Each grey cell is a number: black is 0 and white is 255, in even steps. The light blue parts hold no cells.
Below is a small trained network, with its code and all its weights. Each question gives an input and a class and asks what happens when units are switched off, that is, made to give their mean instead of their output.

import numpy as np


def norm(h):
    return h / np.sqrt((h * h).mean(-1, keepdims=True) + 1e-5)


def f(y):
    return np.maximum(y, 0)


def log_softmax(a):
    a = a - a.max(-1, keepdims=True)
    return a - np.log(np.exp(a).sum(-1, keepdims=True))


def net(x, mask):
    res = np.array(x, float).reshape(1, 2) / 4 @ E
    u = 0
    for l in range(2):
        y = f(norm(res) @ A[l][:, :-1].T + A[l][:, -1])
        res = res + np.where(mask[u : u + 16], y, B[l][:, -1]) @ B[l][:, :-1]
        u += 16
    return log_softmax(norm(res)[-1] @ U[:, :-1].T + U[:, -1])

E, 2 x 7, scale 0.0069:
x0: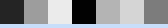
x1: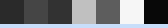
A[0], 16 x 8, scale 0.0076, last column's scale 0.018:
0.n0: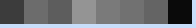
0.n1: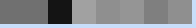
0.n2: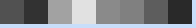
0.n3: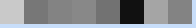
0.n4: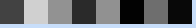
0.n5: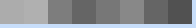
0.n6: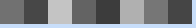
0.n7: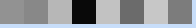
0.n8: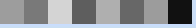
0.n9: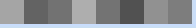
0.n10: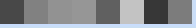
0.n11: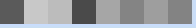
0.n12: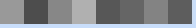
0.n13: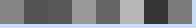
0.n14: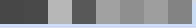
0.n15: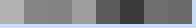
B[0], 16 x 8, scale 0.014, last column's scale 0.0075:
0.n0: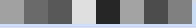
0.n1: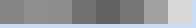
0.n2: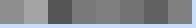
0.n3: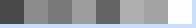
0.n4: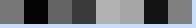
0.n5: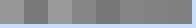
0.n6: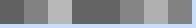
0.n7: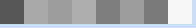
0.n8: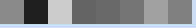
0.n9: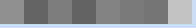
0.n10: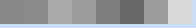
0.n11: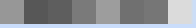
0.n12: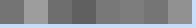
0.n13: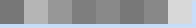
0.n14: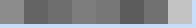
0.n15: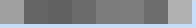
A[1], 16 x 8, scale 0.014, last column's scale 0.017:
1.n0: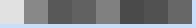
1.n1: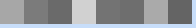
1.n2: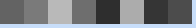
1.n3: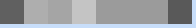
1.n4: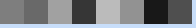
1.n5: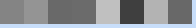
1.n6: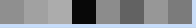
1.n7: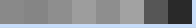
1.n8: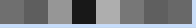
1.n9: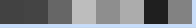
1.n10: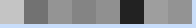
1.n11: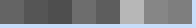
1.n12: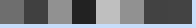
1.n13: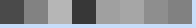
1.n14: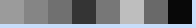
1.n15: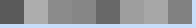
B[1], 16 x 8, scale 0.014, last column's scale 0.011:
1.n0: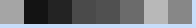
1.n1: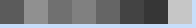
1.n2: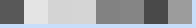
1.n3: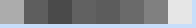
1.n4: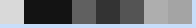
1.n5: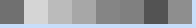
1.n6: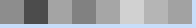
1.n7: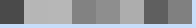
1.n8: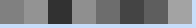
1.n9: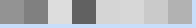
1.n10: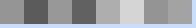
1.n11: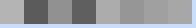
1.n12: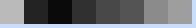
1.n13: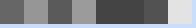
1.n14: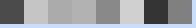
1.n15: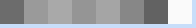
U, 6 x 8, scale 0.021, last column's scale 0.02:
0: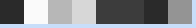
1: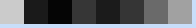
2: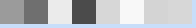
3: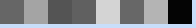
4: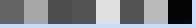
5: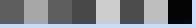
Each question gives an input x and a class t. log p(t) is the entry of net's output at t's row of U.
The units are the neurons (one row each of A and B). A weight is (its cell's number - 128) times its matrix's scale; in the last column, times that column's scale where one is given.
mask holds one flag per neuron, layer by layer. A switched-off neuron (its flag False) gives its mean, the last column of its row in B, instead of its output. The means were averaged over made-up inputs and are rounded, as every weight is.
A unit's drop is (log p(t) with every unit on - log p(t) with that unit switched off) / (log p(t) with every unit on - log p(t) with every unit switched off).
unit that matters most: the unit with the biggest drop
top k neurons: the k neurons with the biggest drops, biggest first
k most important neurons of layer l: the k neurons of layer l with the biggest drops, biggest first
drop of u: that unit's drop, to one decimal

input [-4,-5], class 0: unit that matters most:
0.n3
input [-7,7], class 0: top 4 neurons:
[0.n11, 0.n13, 0.n1, 0.n14]
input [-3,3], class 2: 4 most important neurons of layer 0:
[0.n3, 0.n7, 0.n1, 0.n13]
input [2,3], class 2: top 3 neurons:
[0.n3, 0.n7, 0.n10]
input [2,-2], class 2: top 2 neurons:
[1.n9, 0.n7]
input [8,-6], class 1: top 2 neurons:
[0.n11, 0.n3]
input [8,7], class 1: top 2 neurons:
[0.n3, 0.n7]
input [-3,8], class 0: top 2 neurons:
[0.n1, 0.n13]
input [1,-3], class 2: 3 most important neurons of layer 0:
[0.n7, 0.n1, 0.n10]
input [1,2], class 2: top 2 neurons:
[0.n3, 0.n7]
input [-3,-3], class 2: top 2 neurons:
[1.n13, 0.n10]
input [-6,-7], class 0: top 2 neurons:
[0.n3, 1.n1]
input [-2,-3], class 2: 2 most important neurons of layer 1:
[1.n13, 1.n11]
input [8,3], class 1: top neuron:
[0.n3]
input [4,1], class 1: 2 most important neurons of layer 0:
[0.n3, 0.n11]
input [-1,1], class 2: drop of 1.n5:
0.0
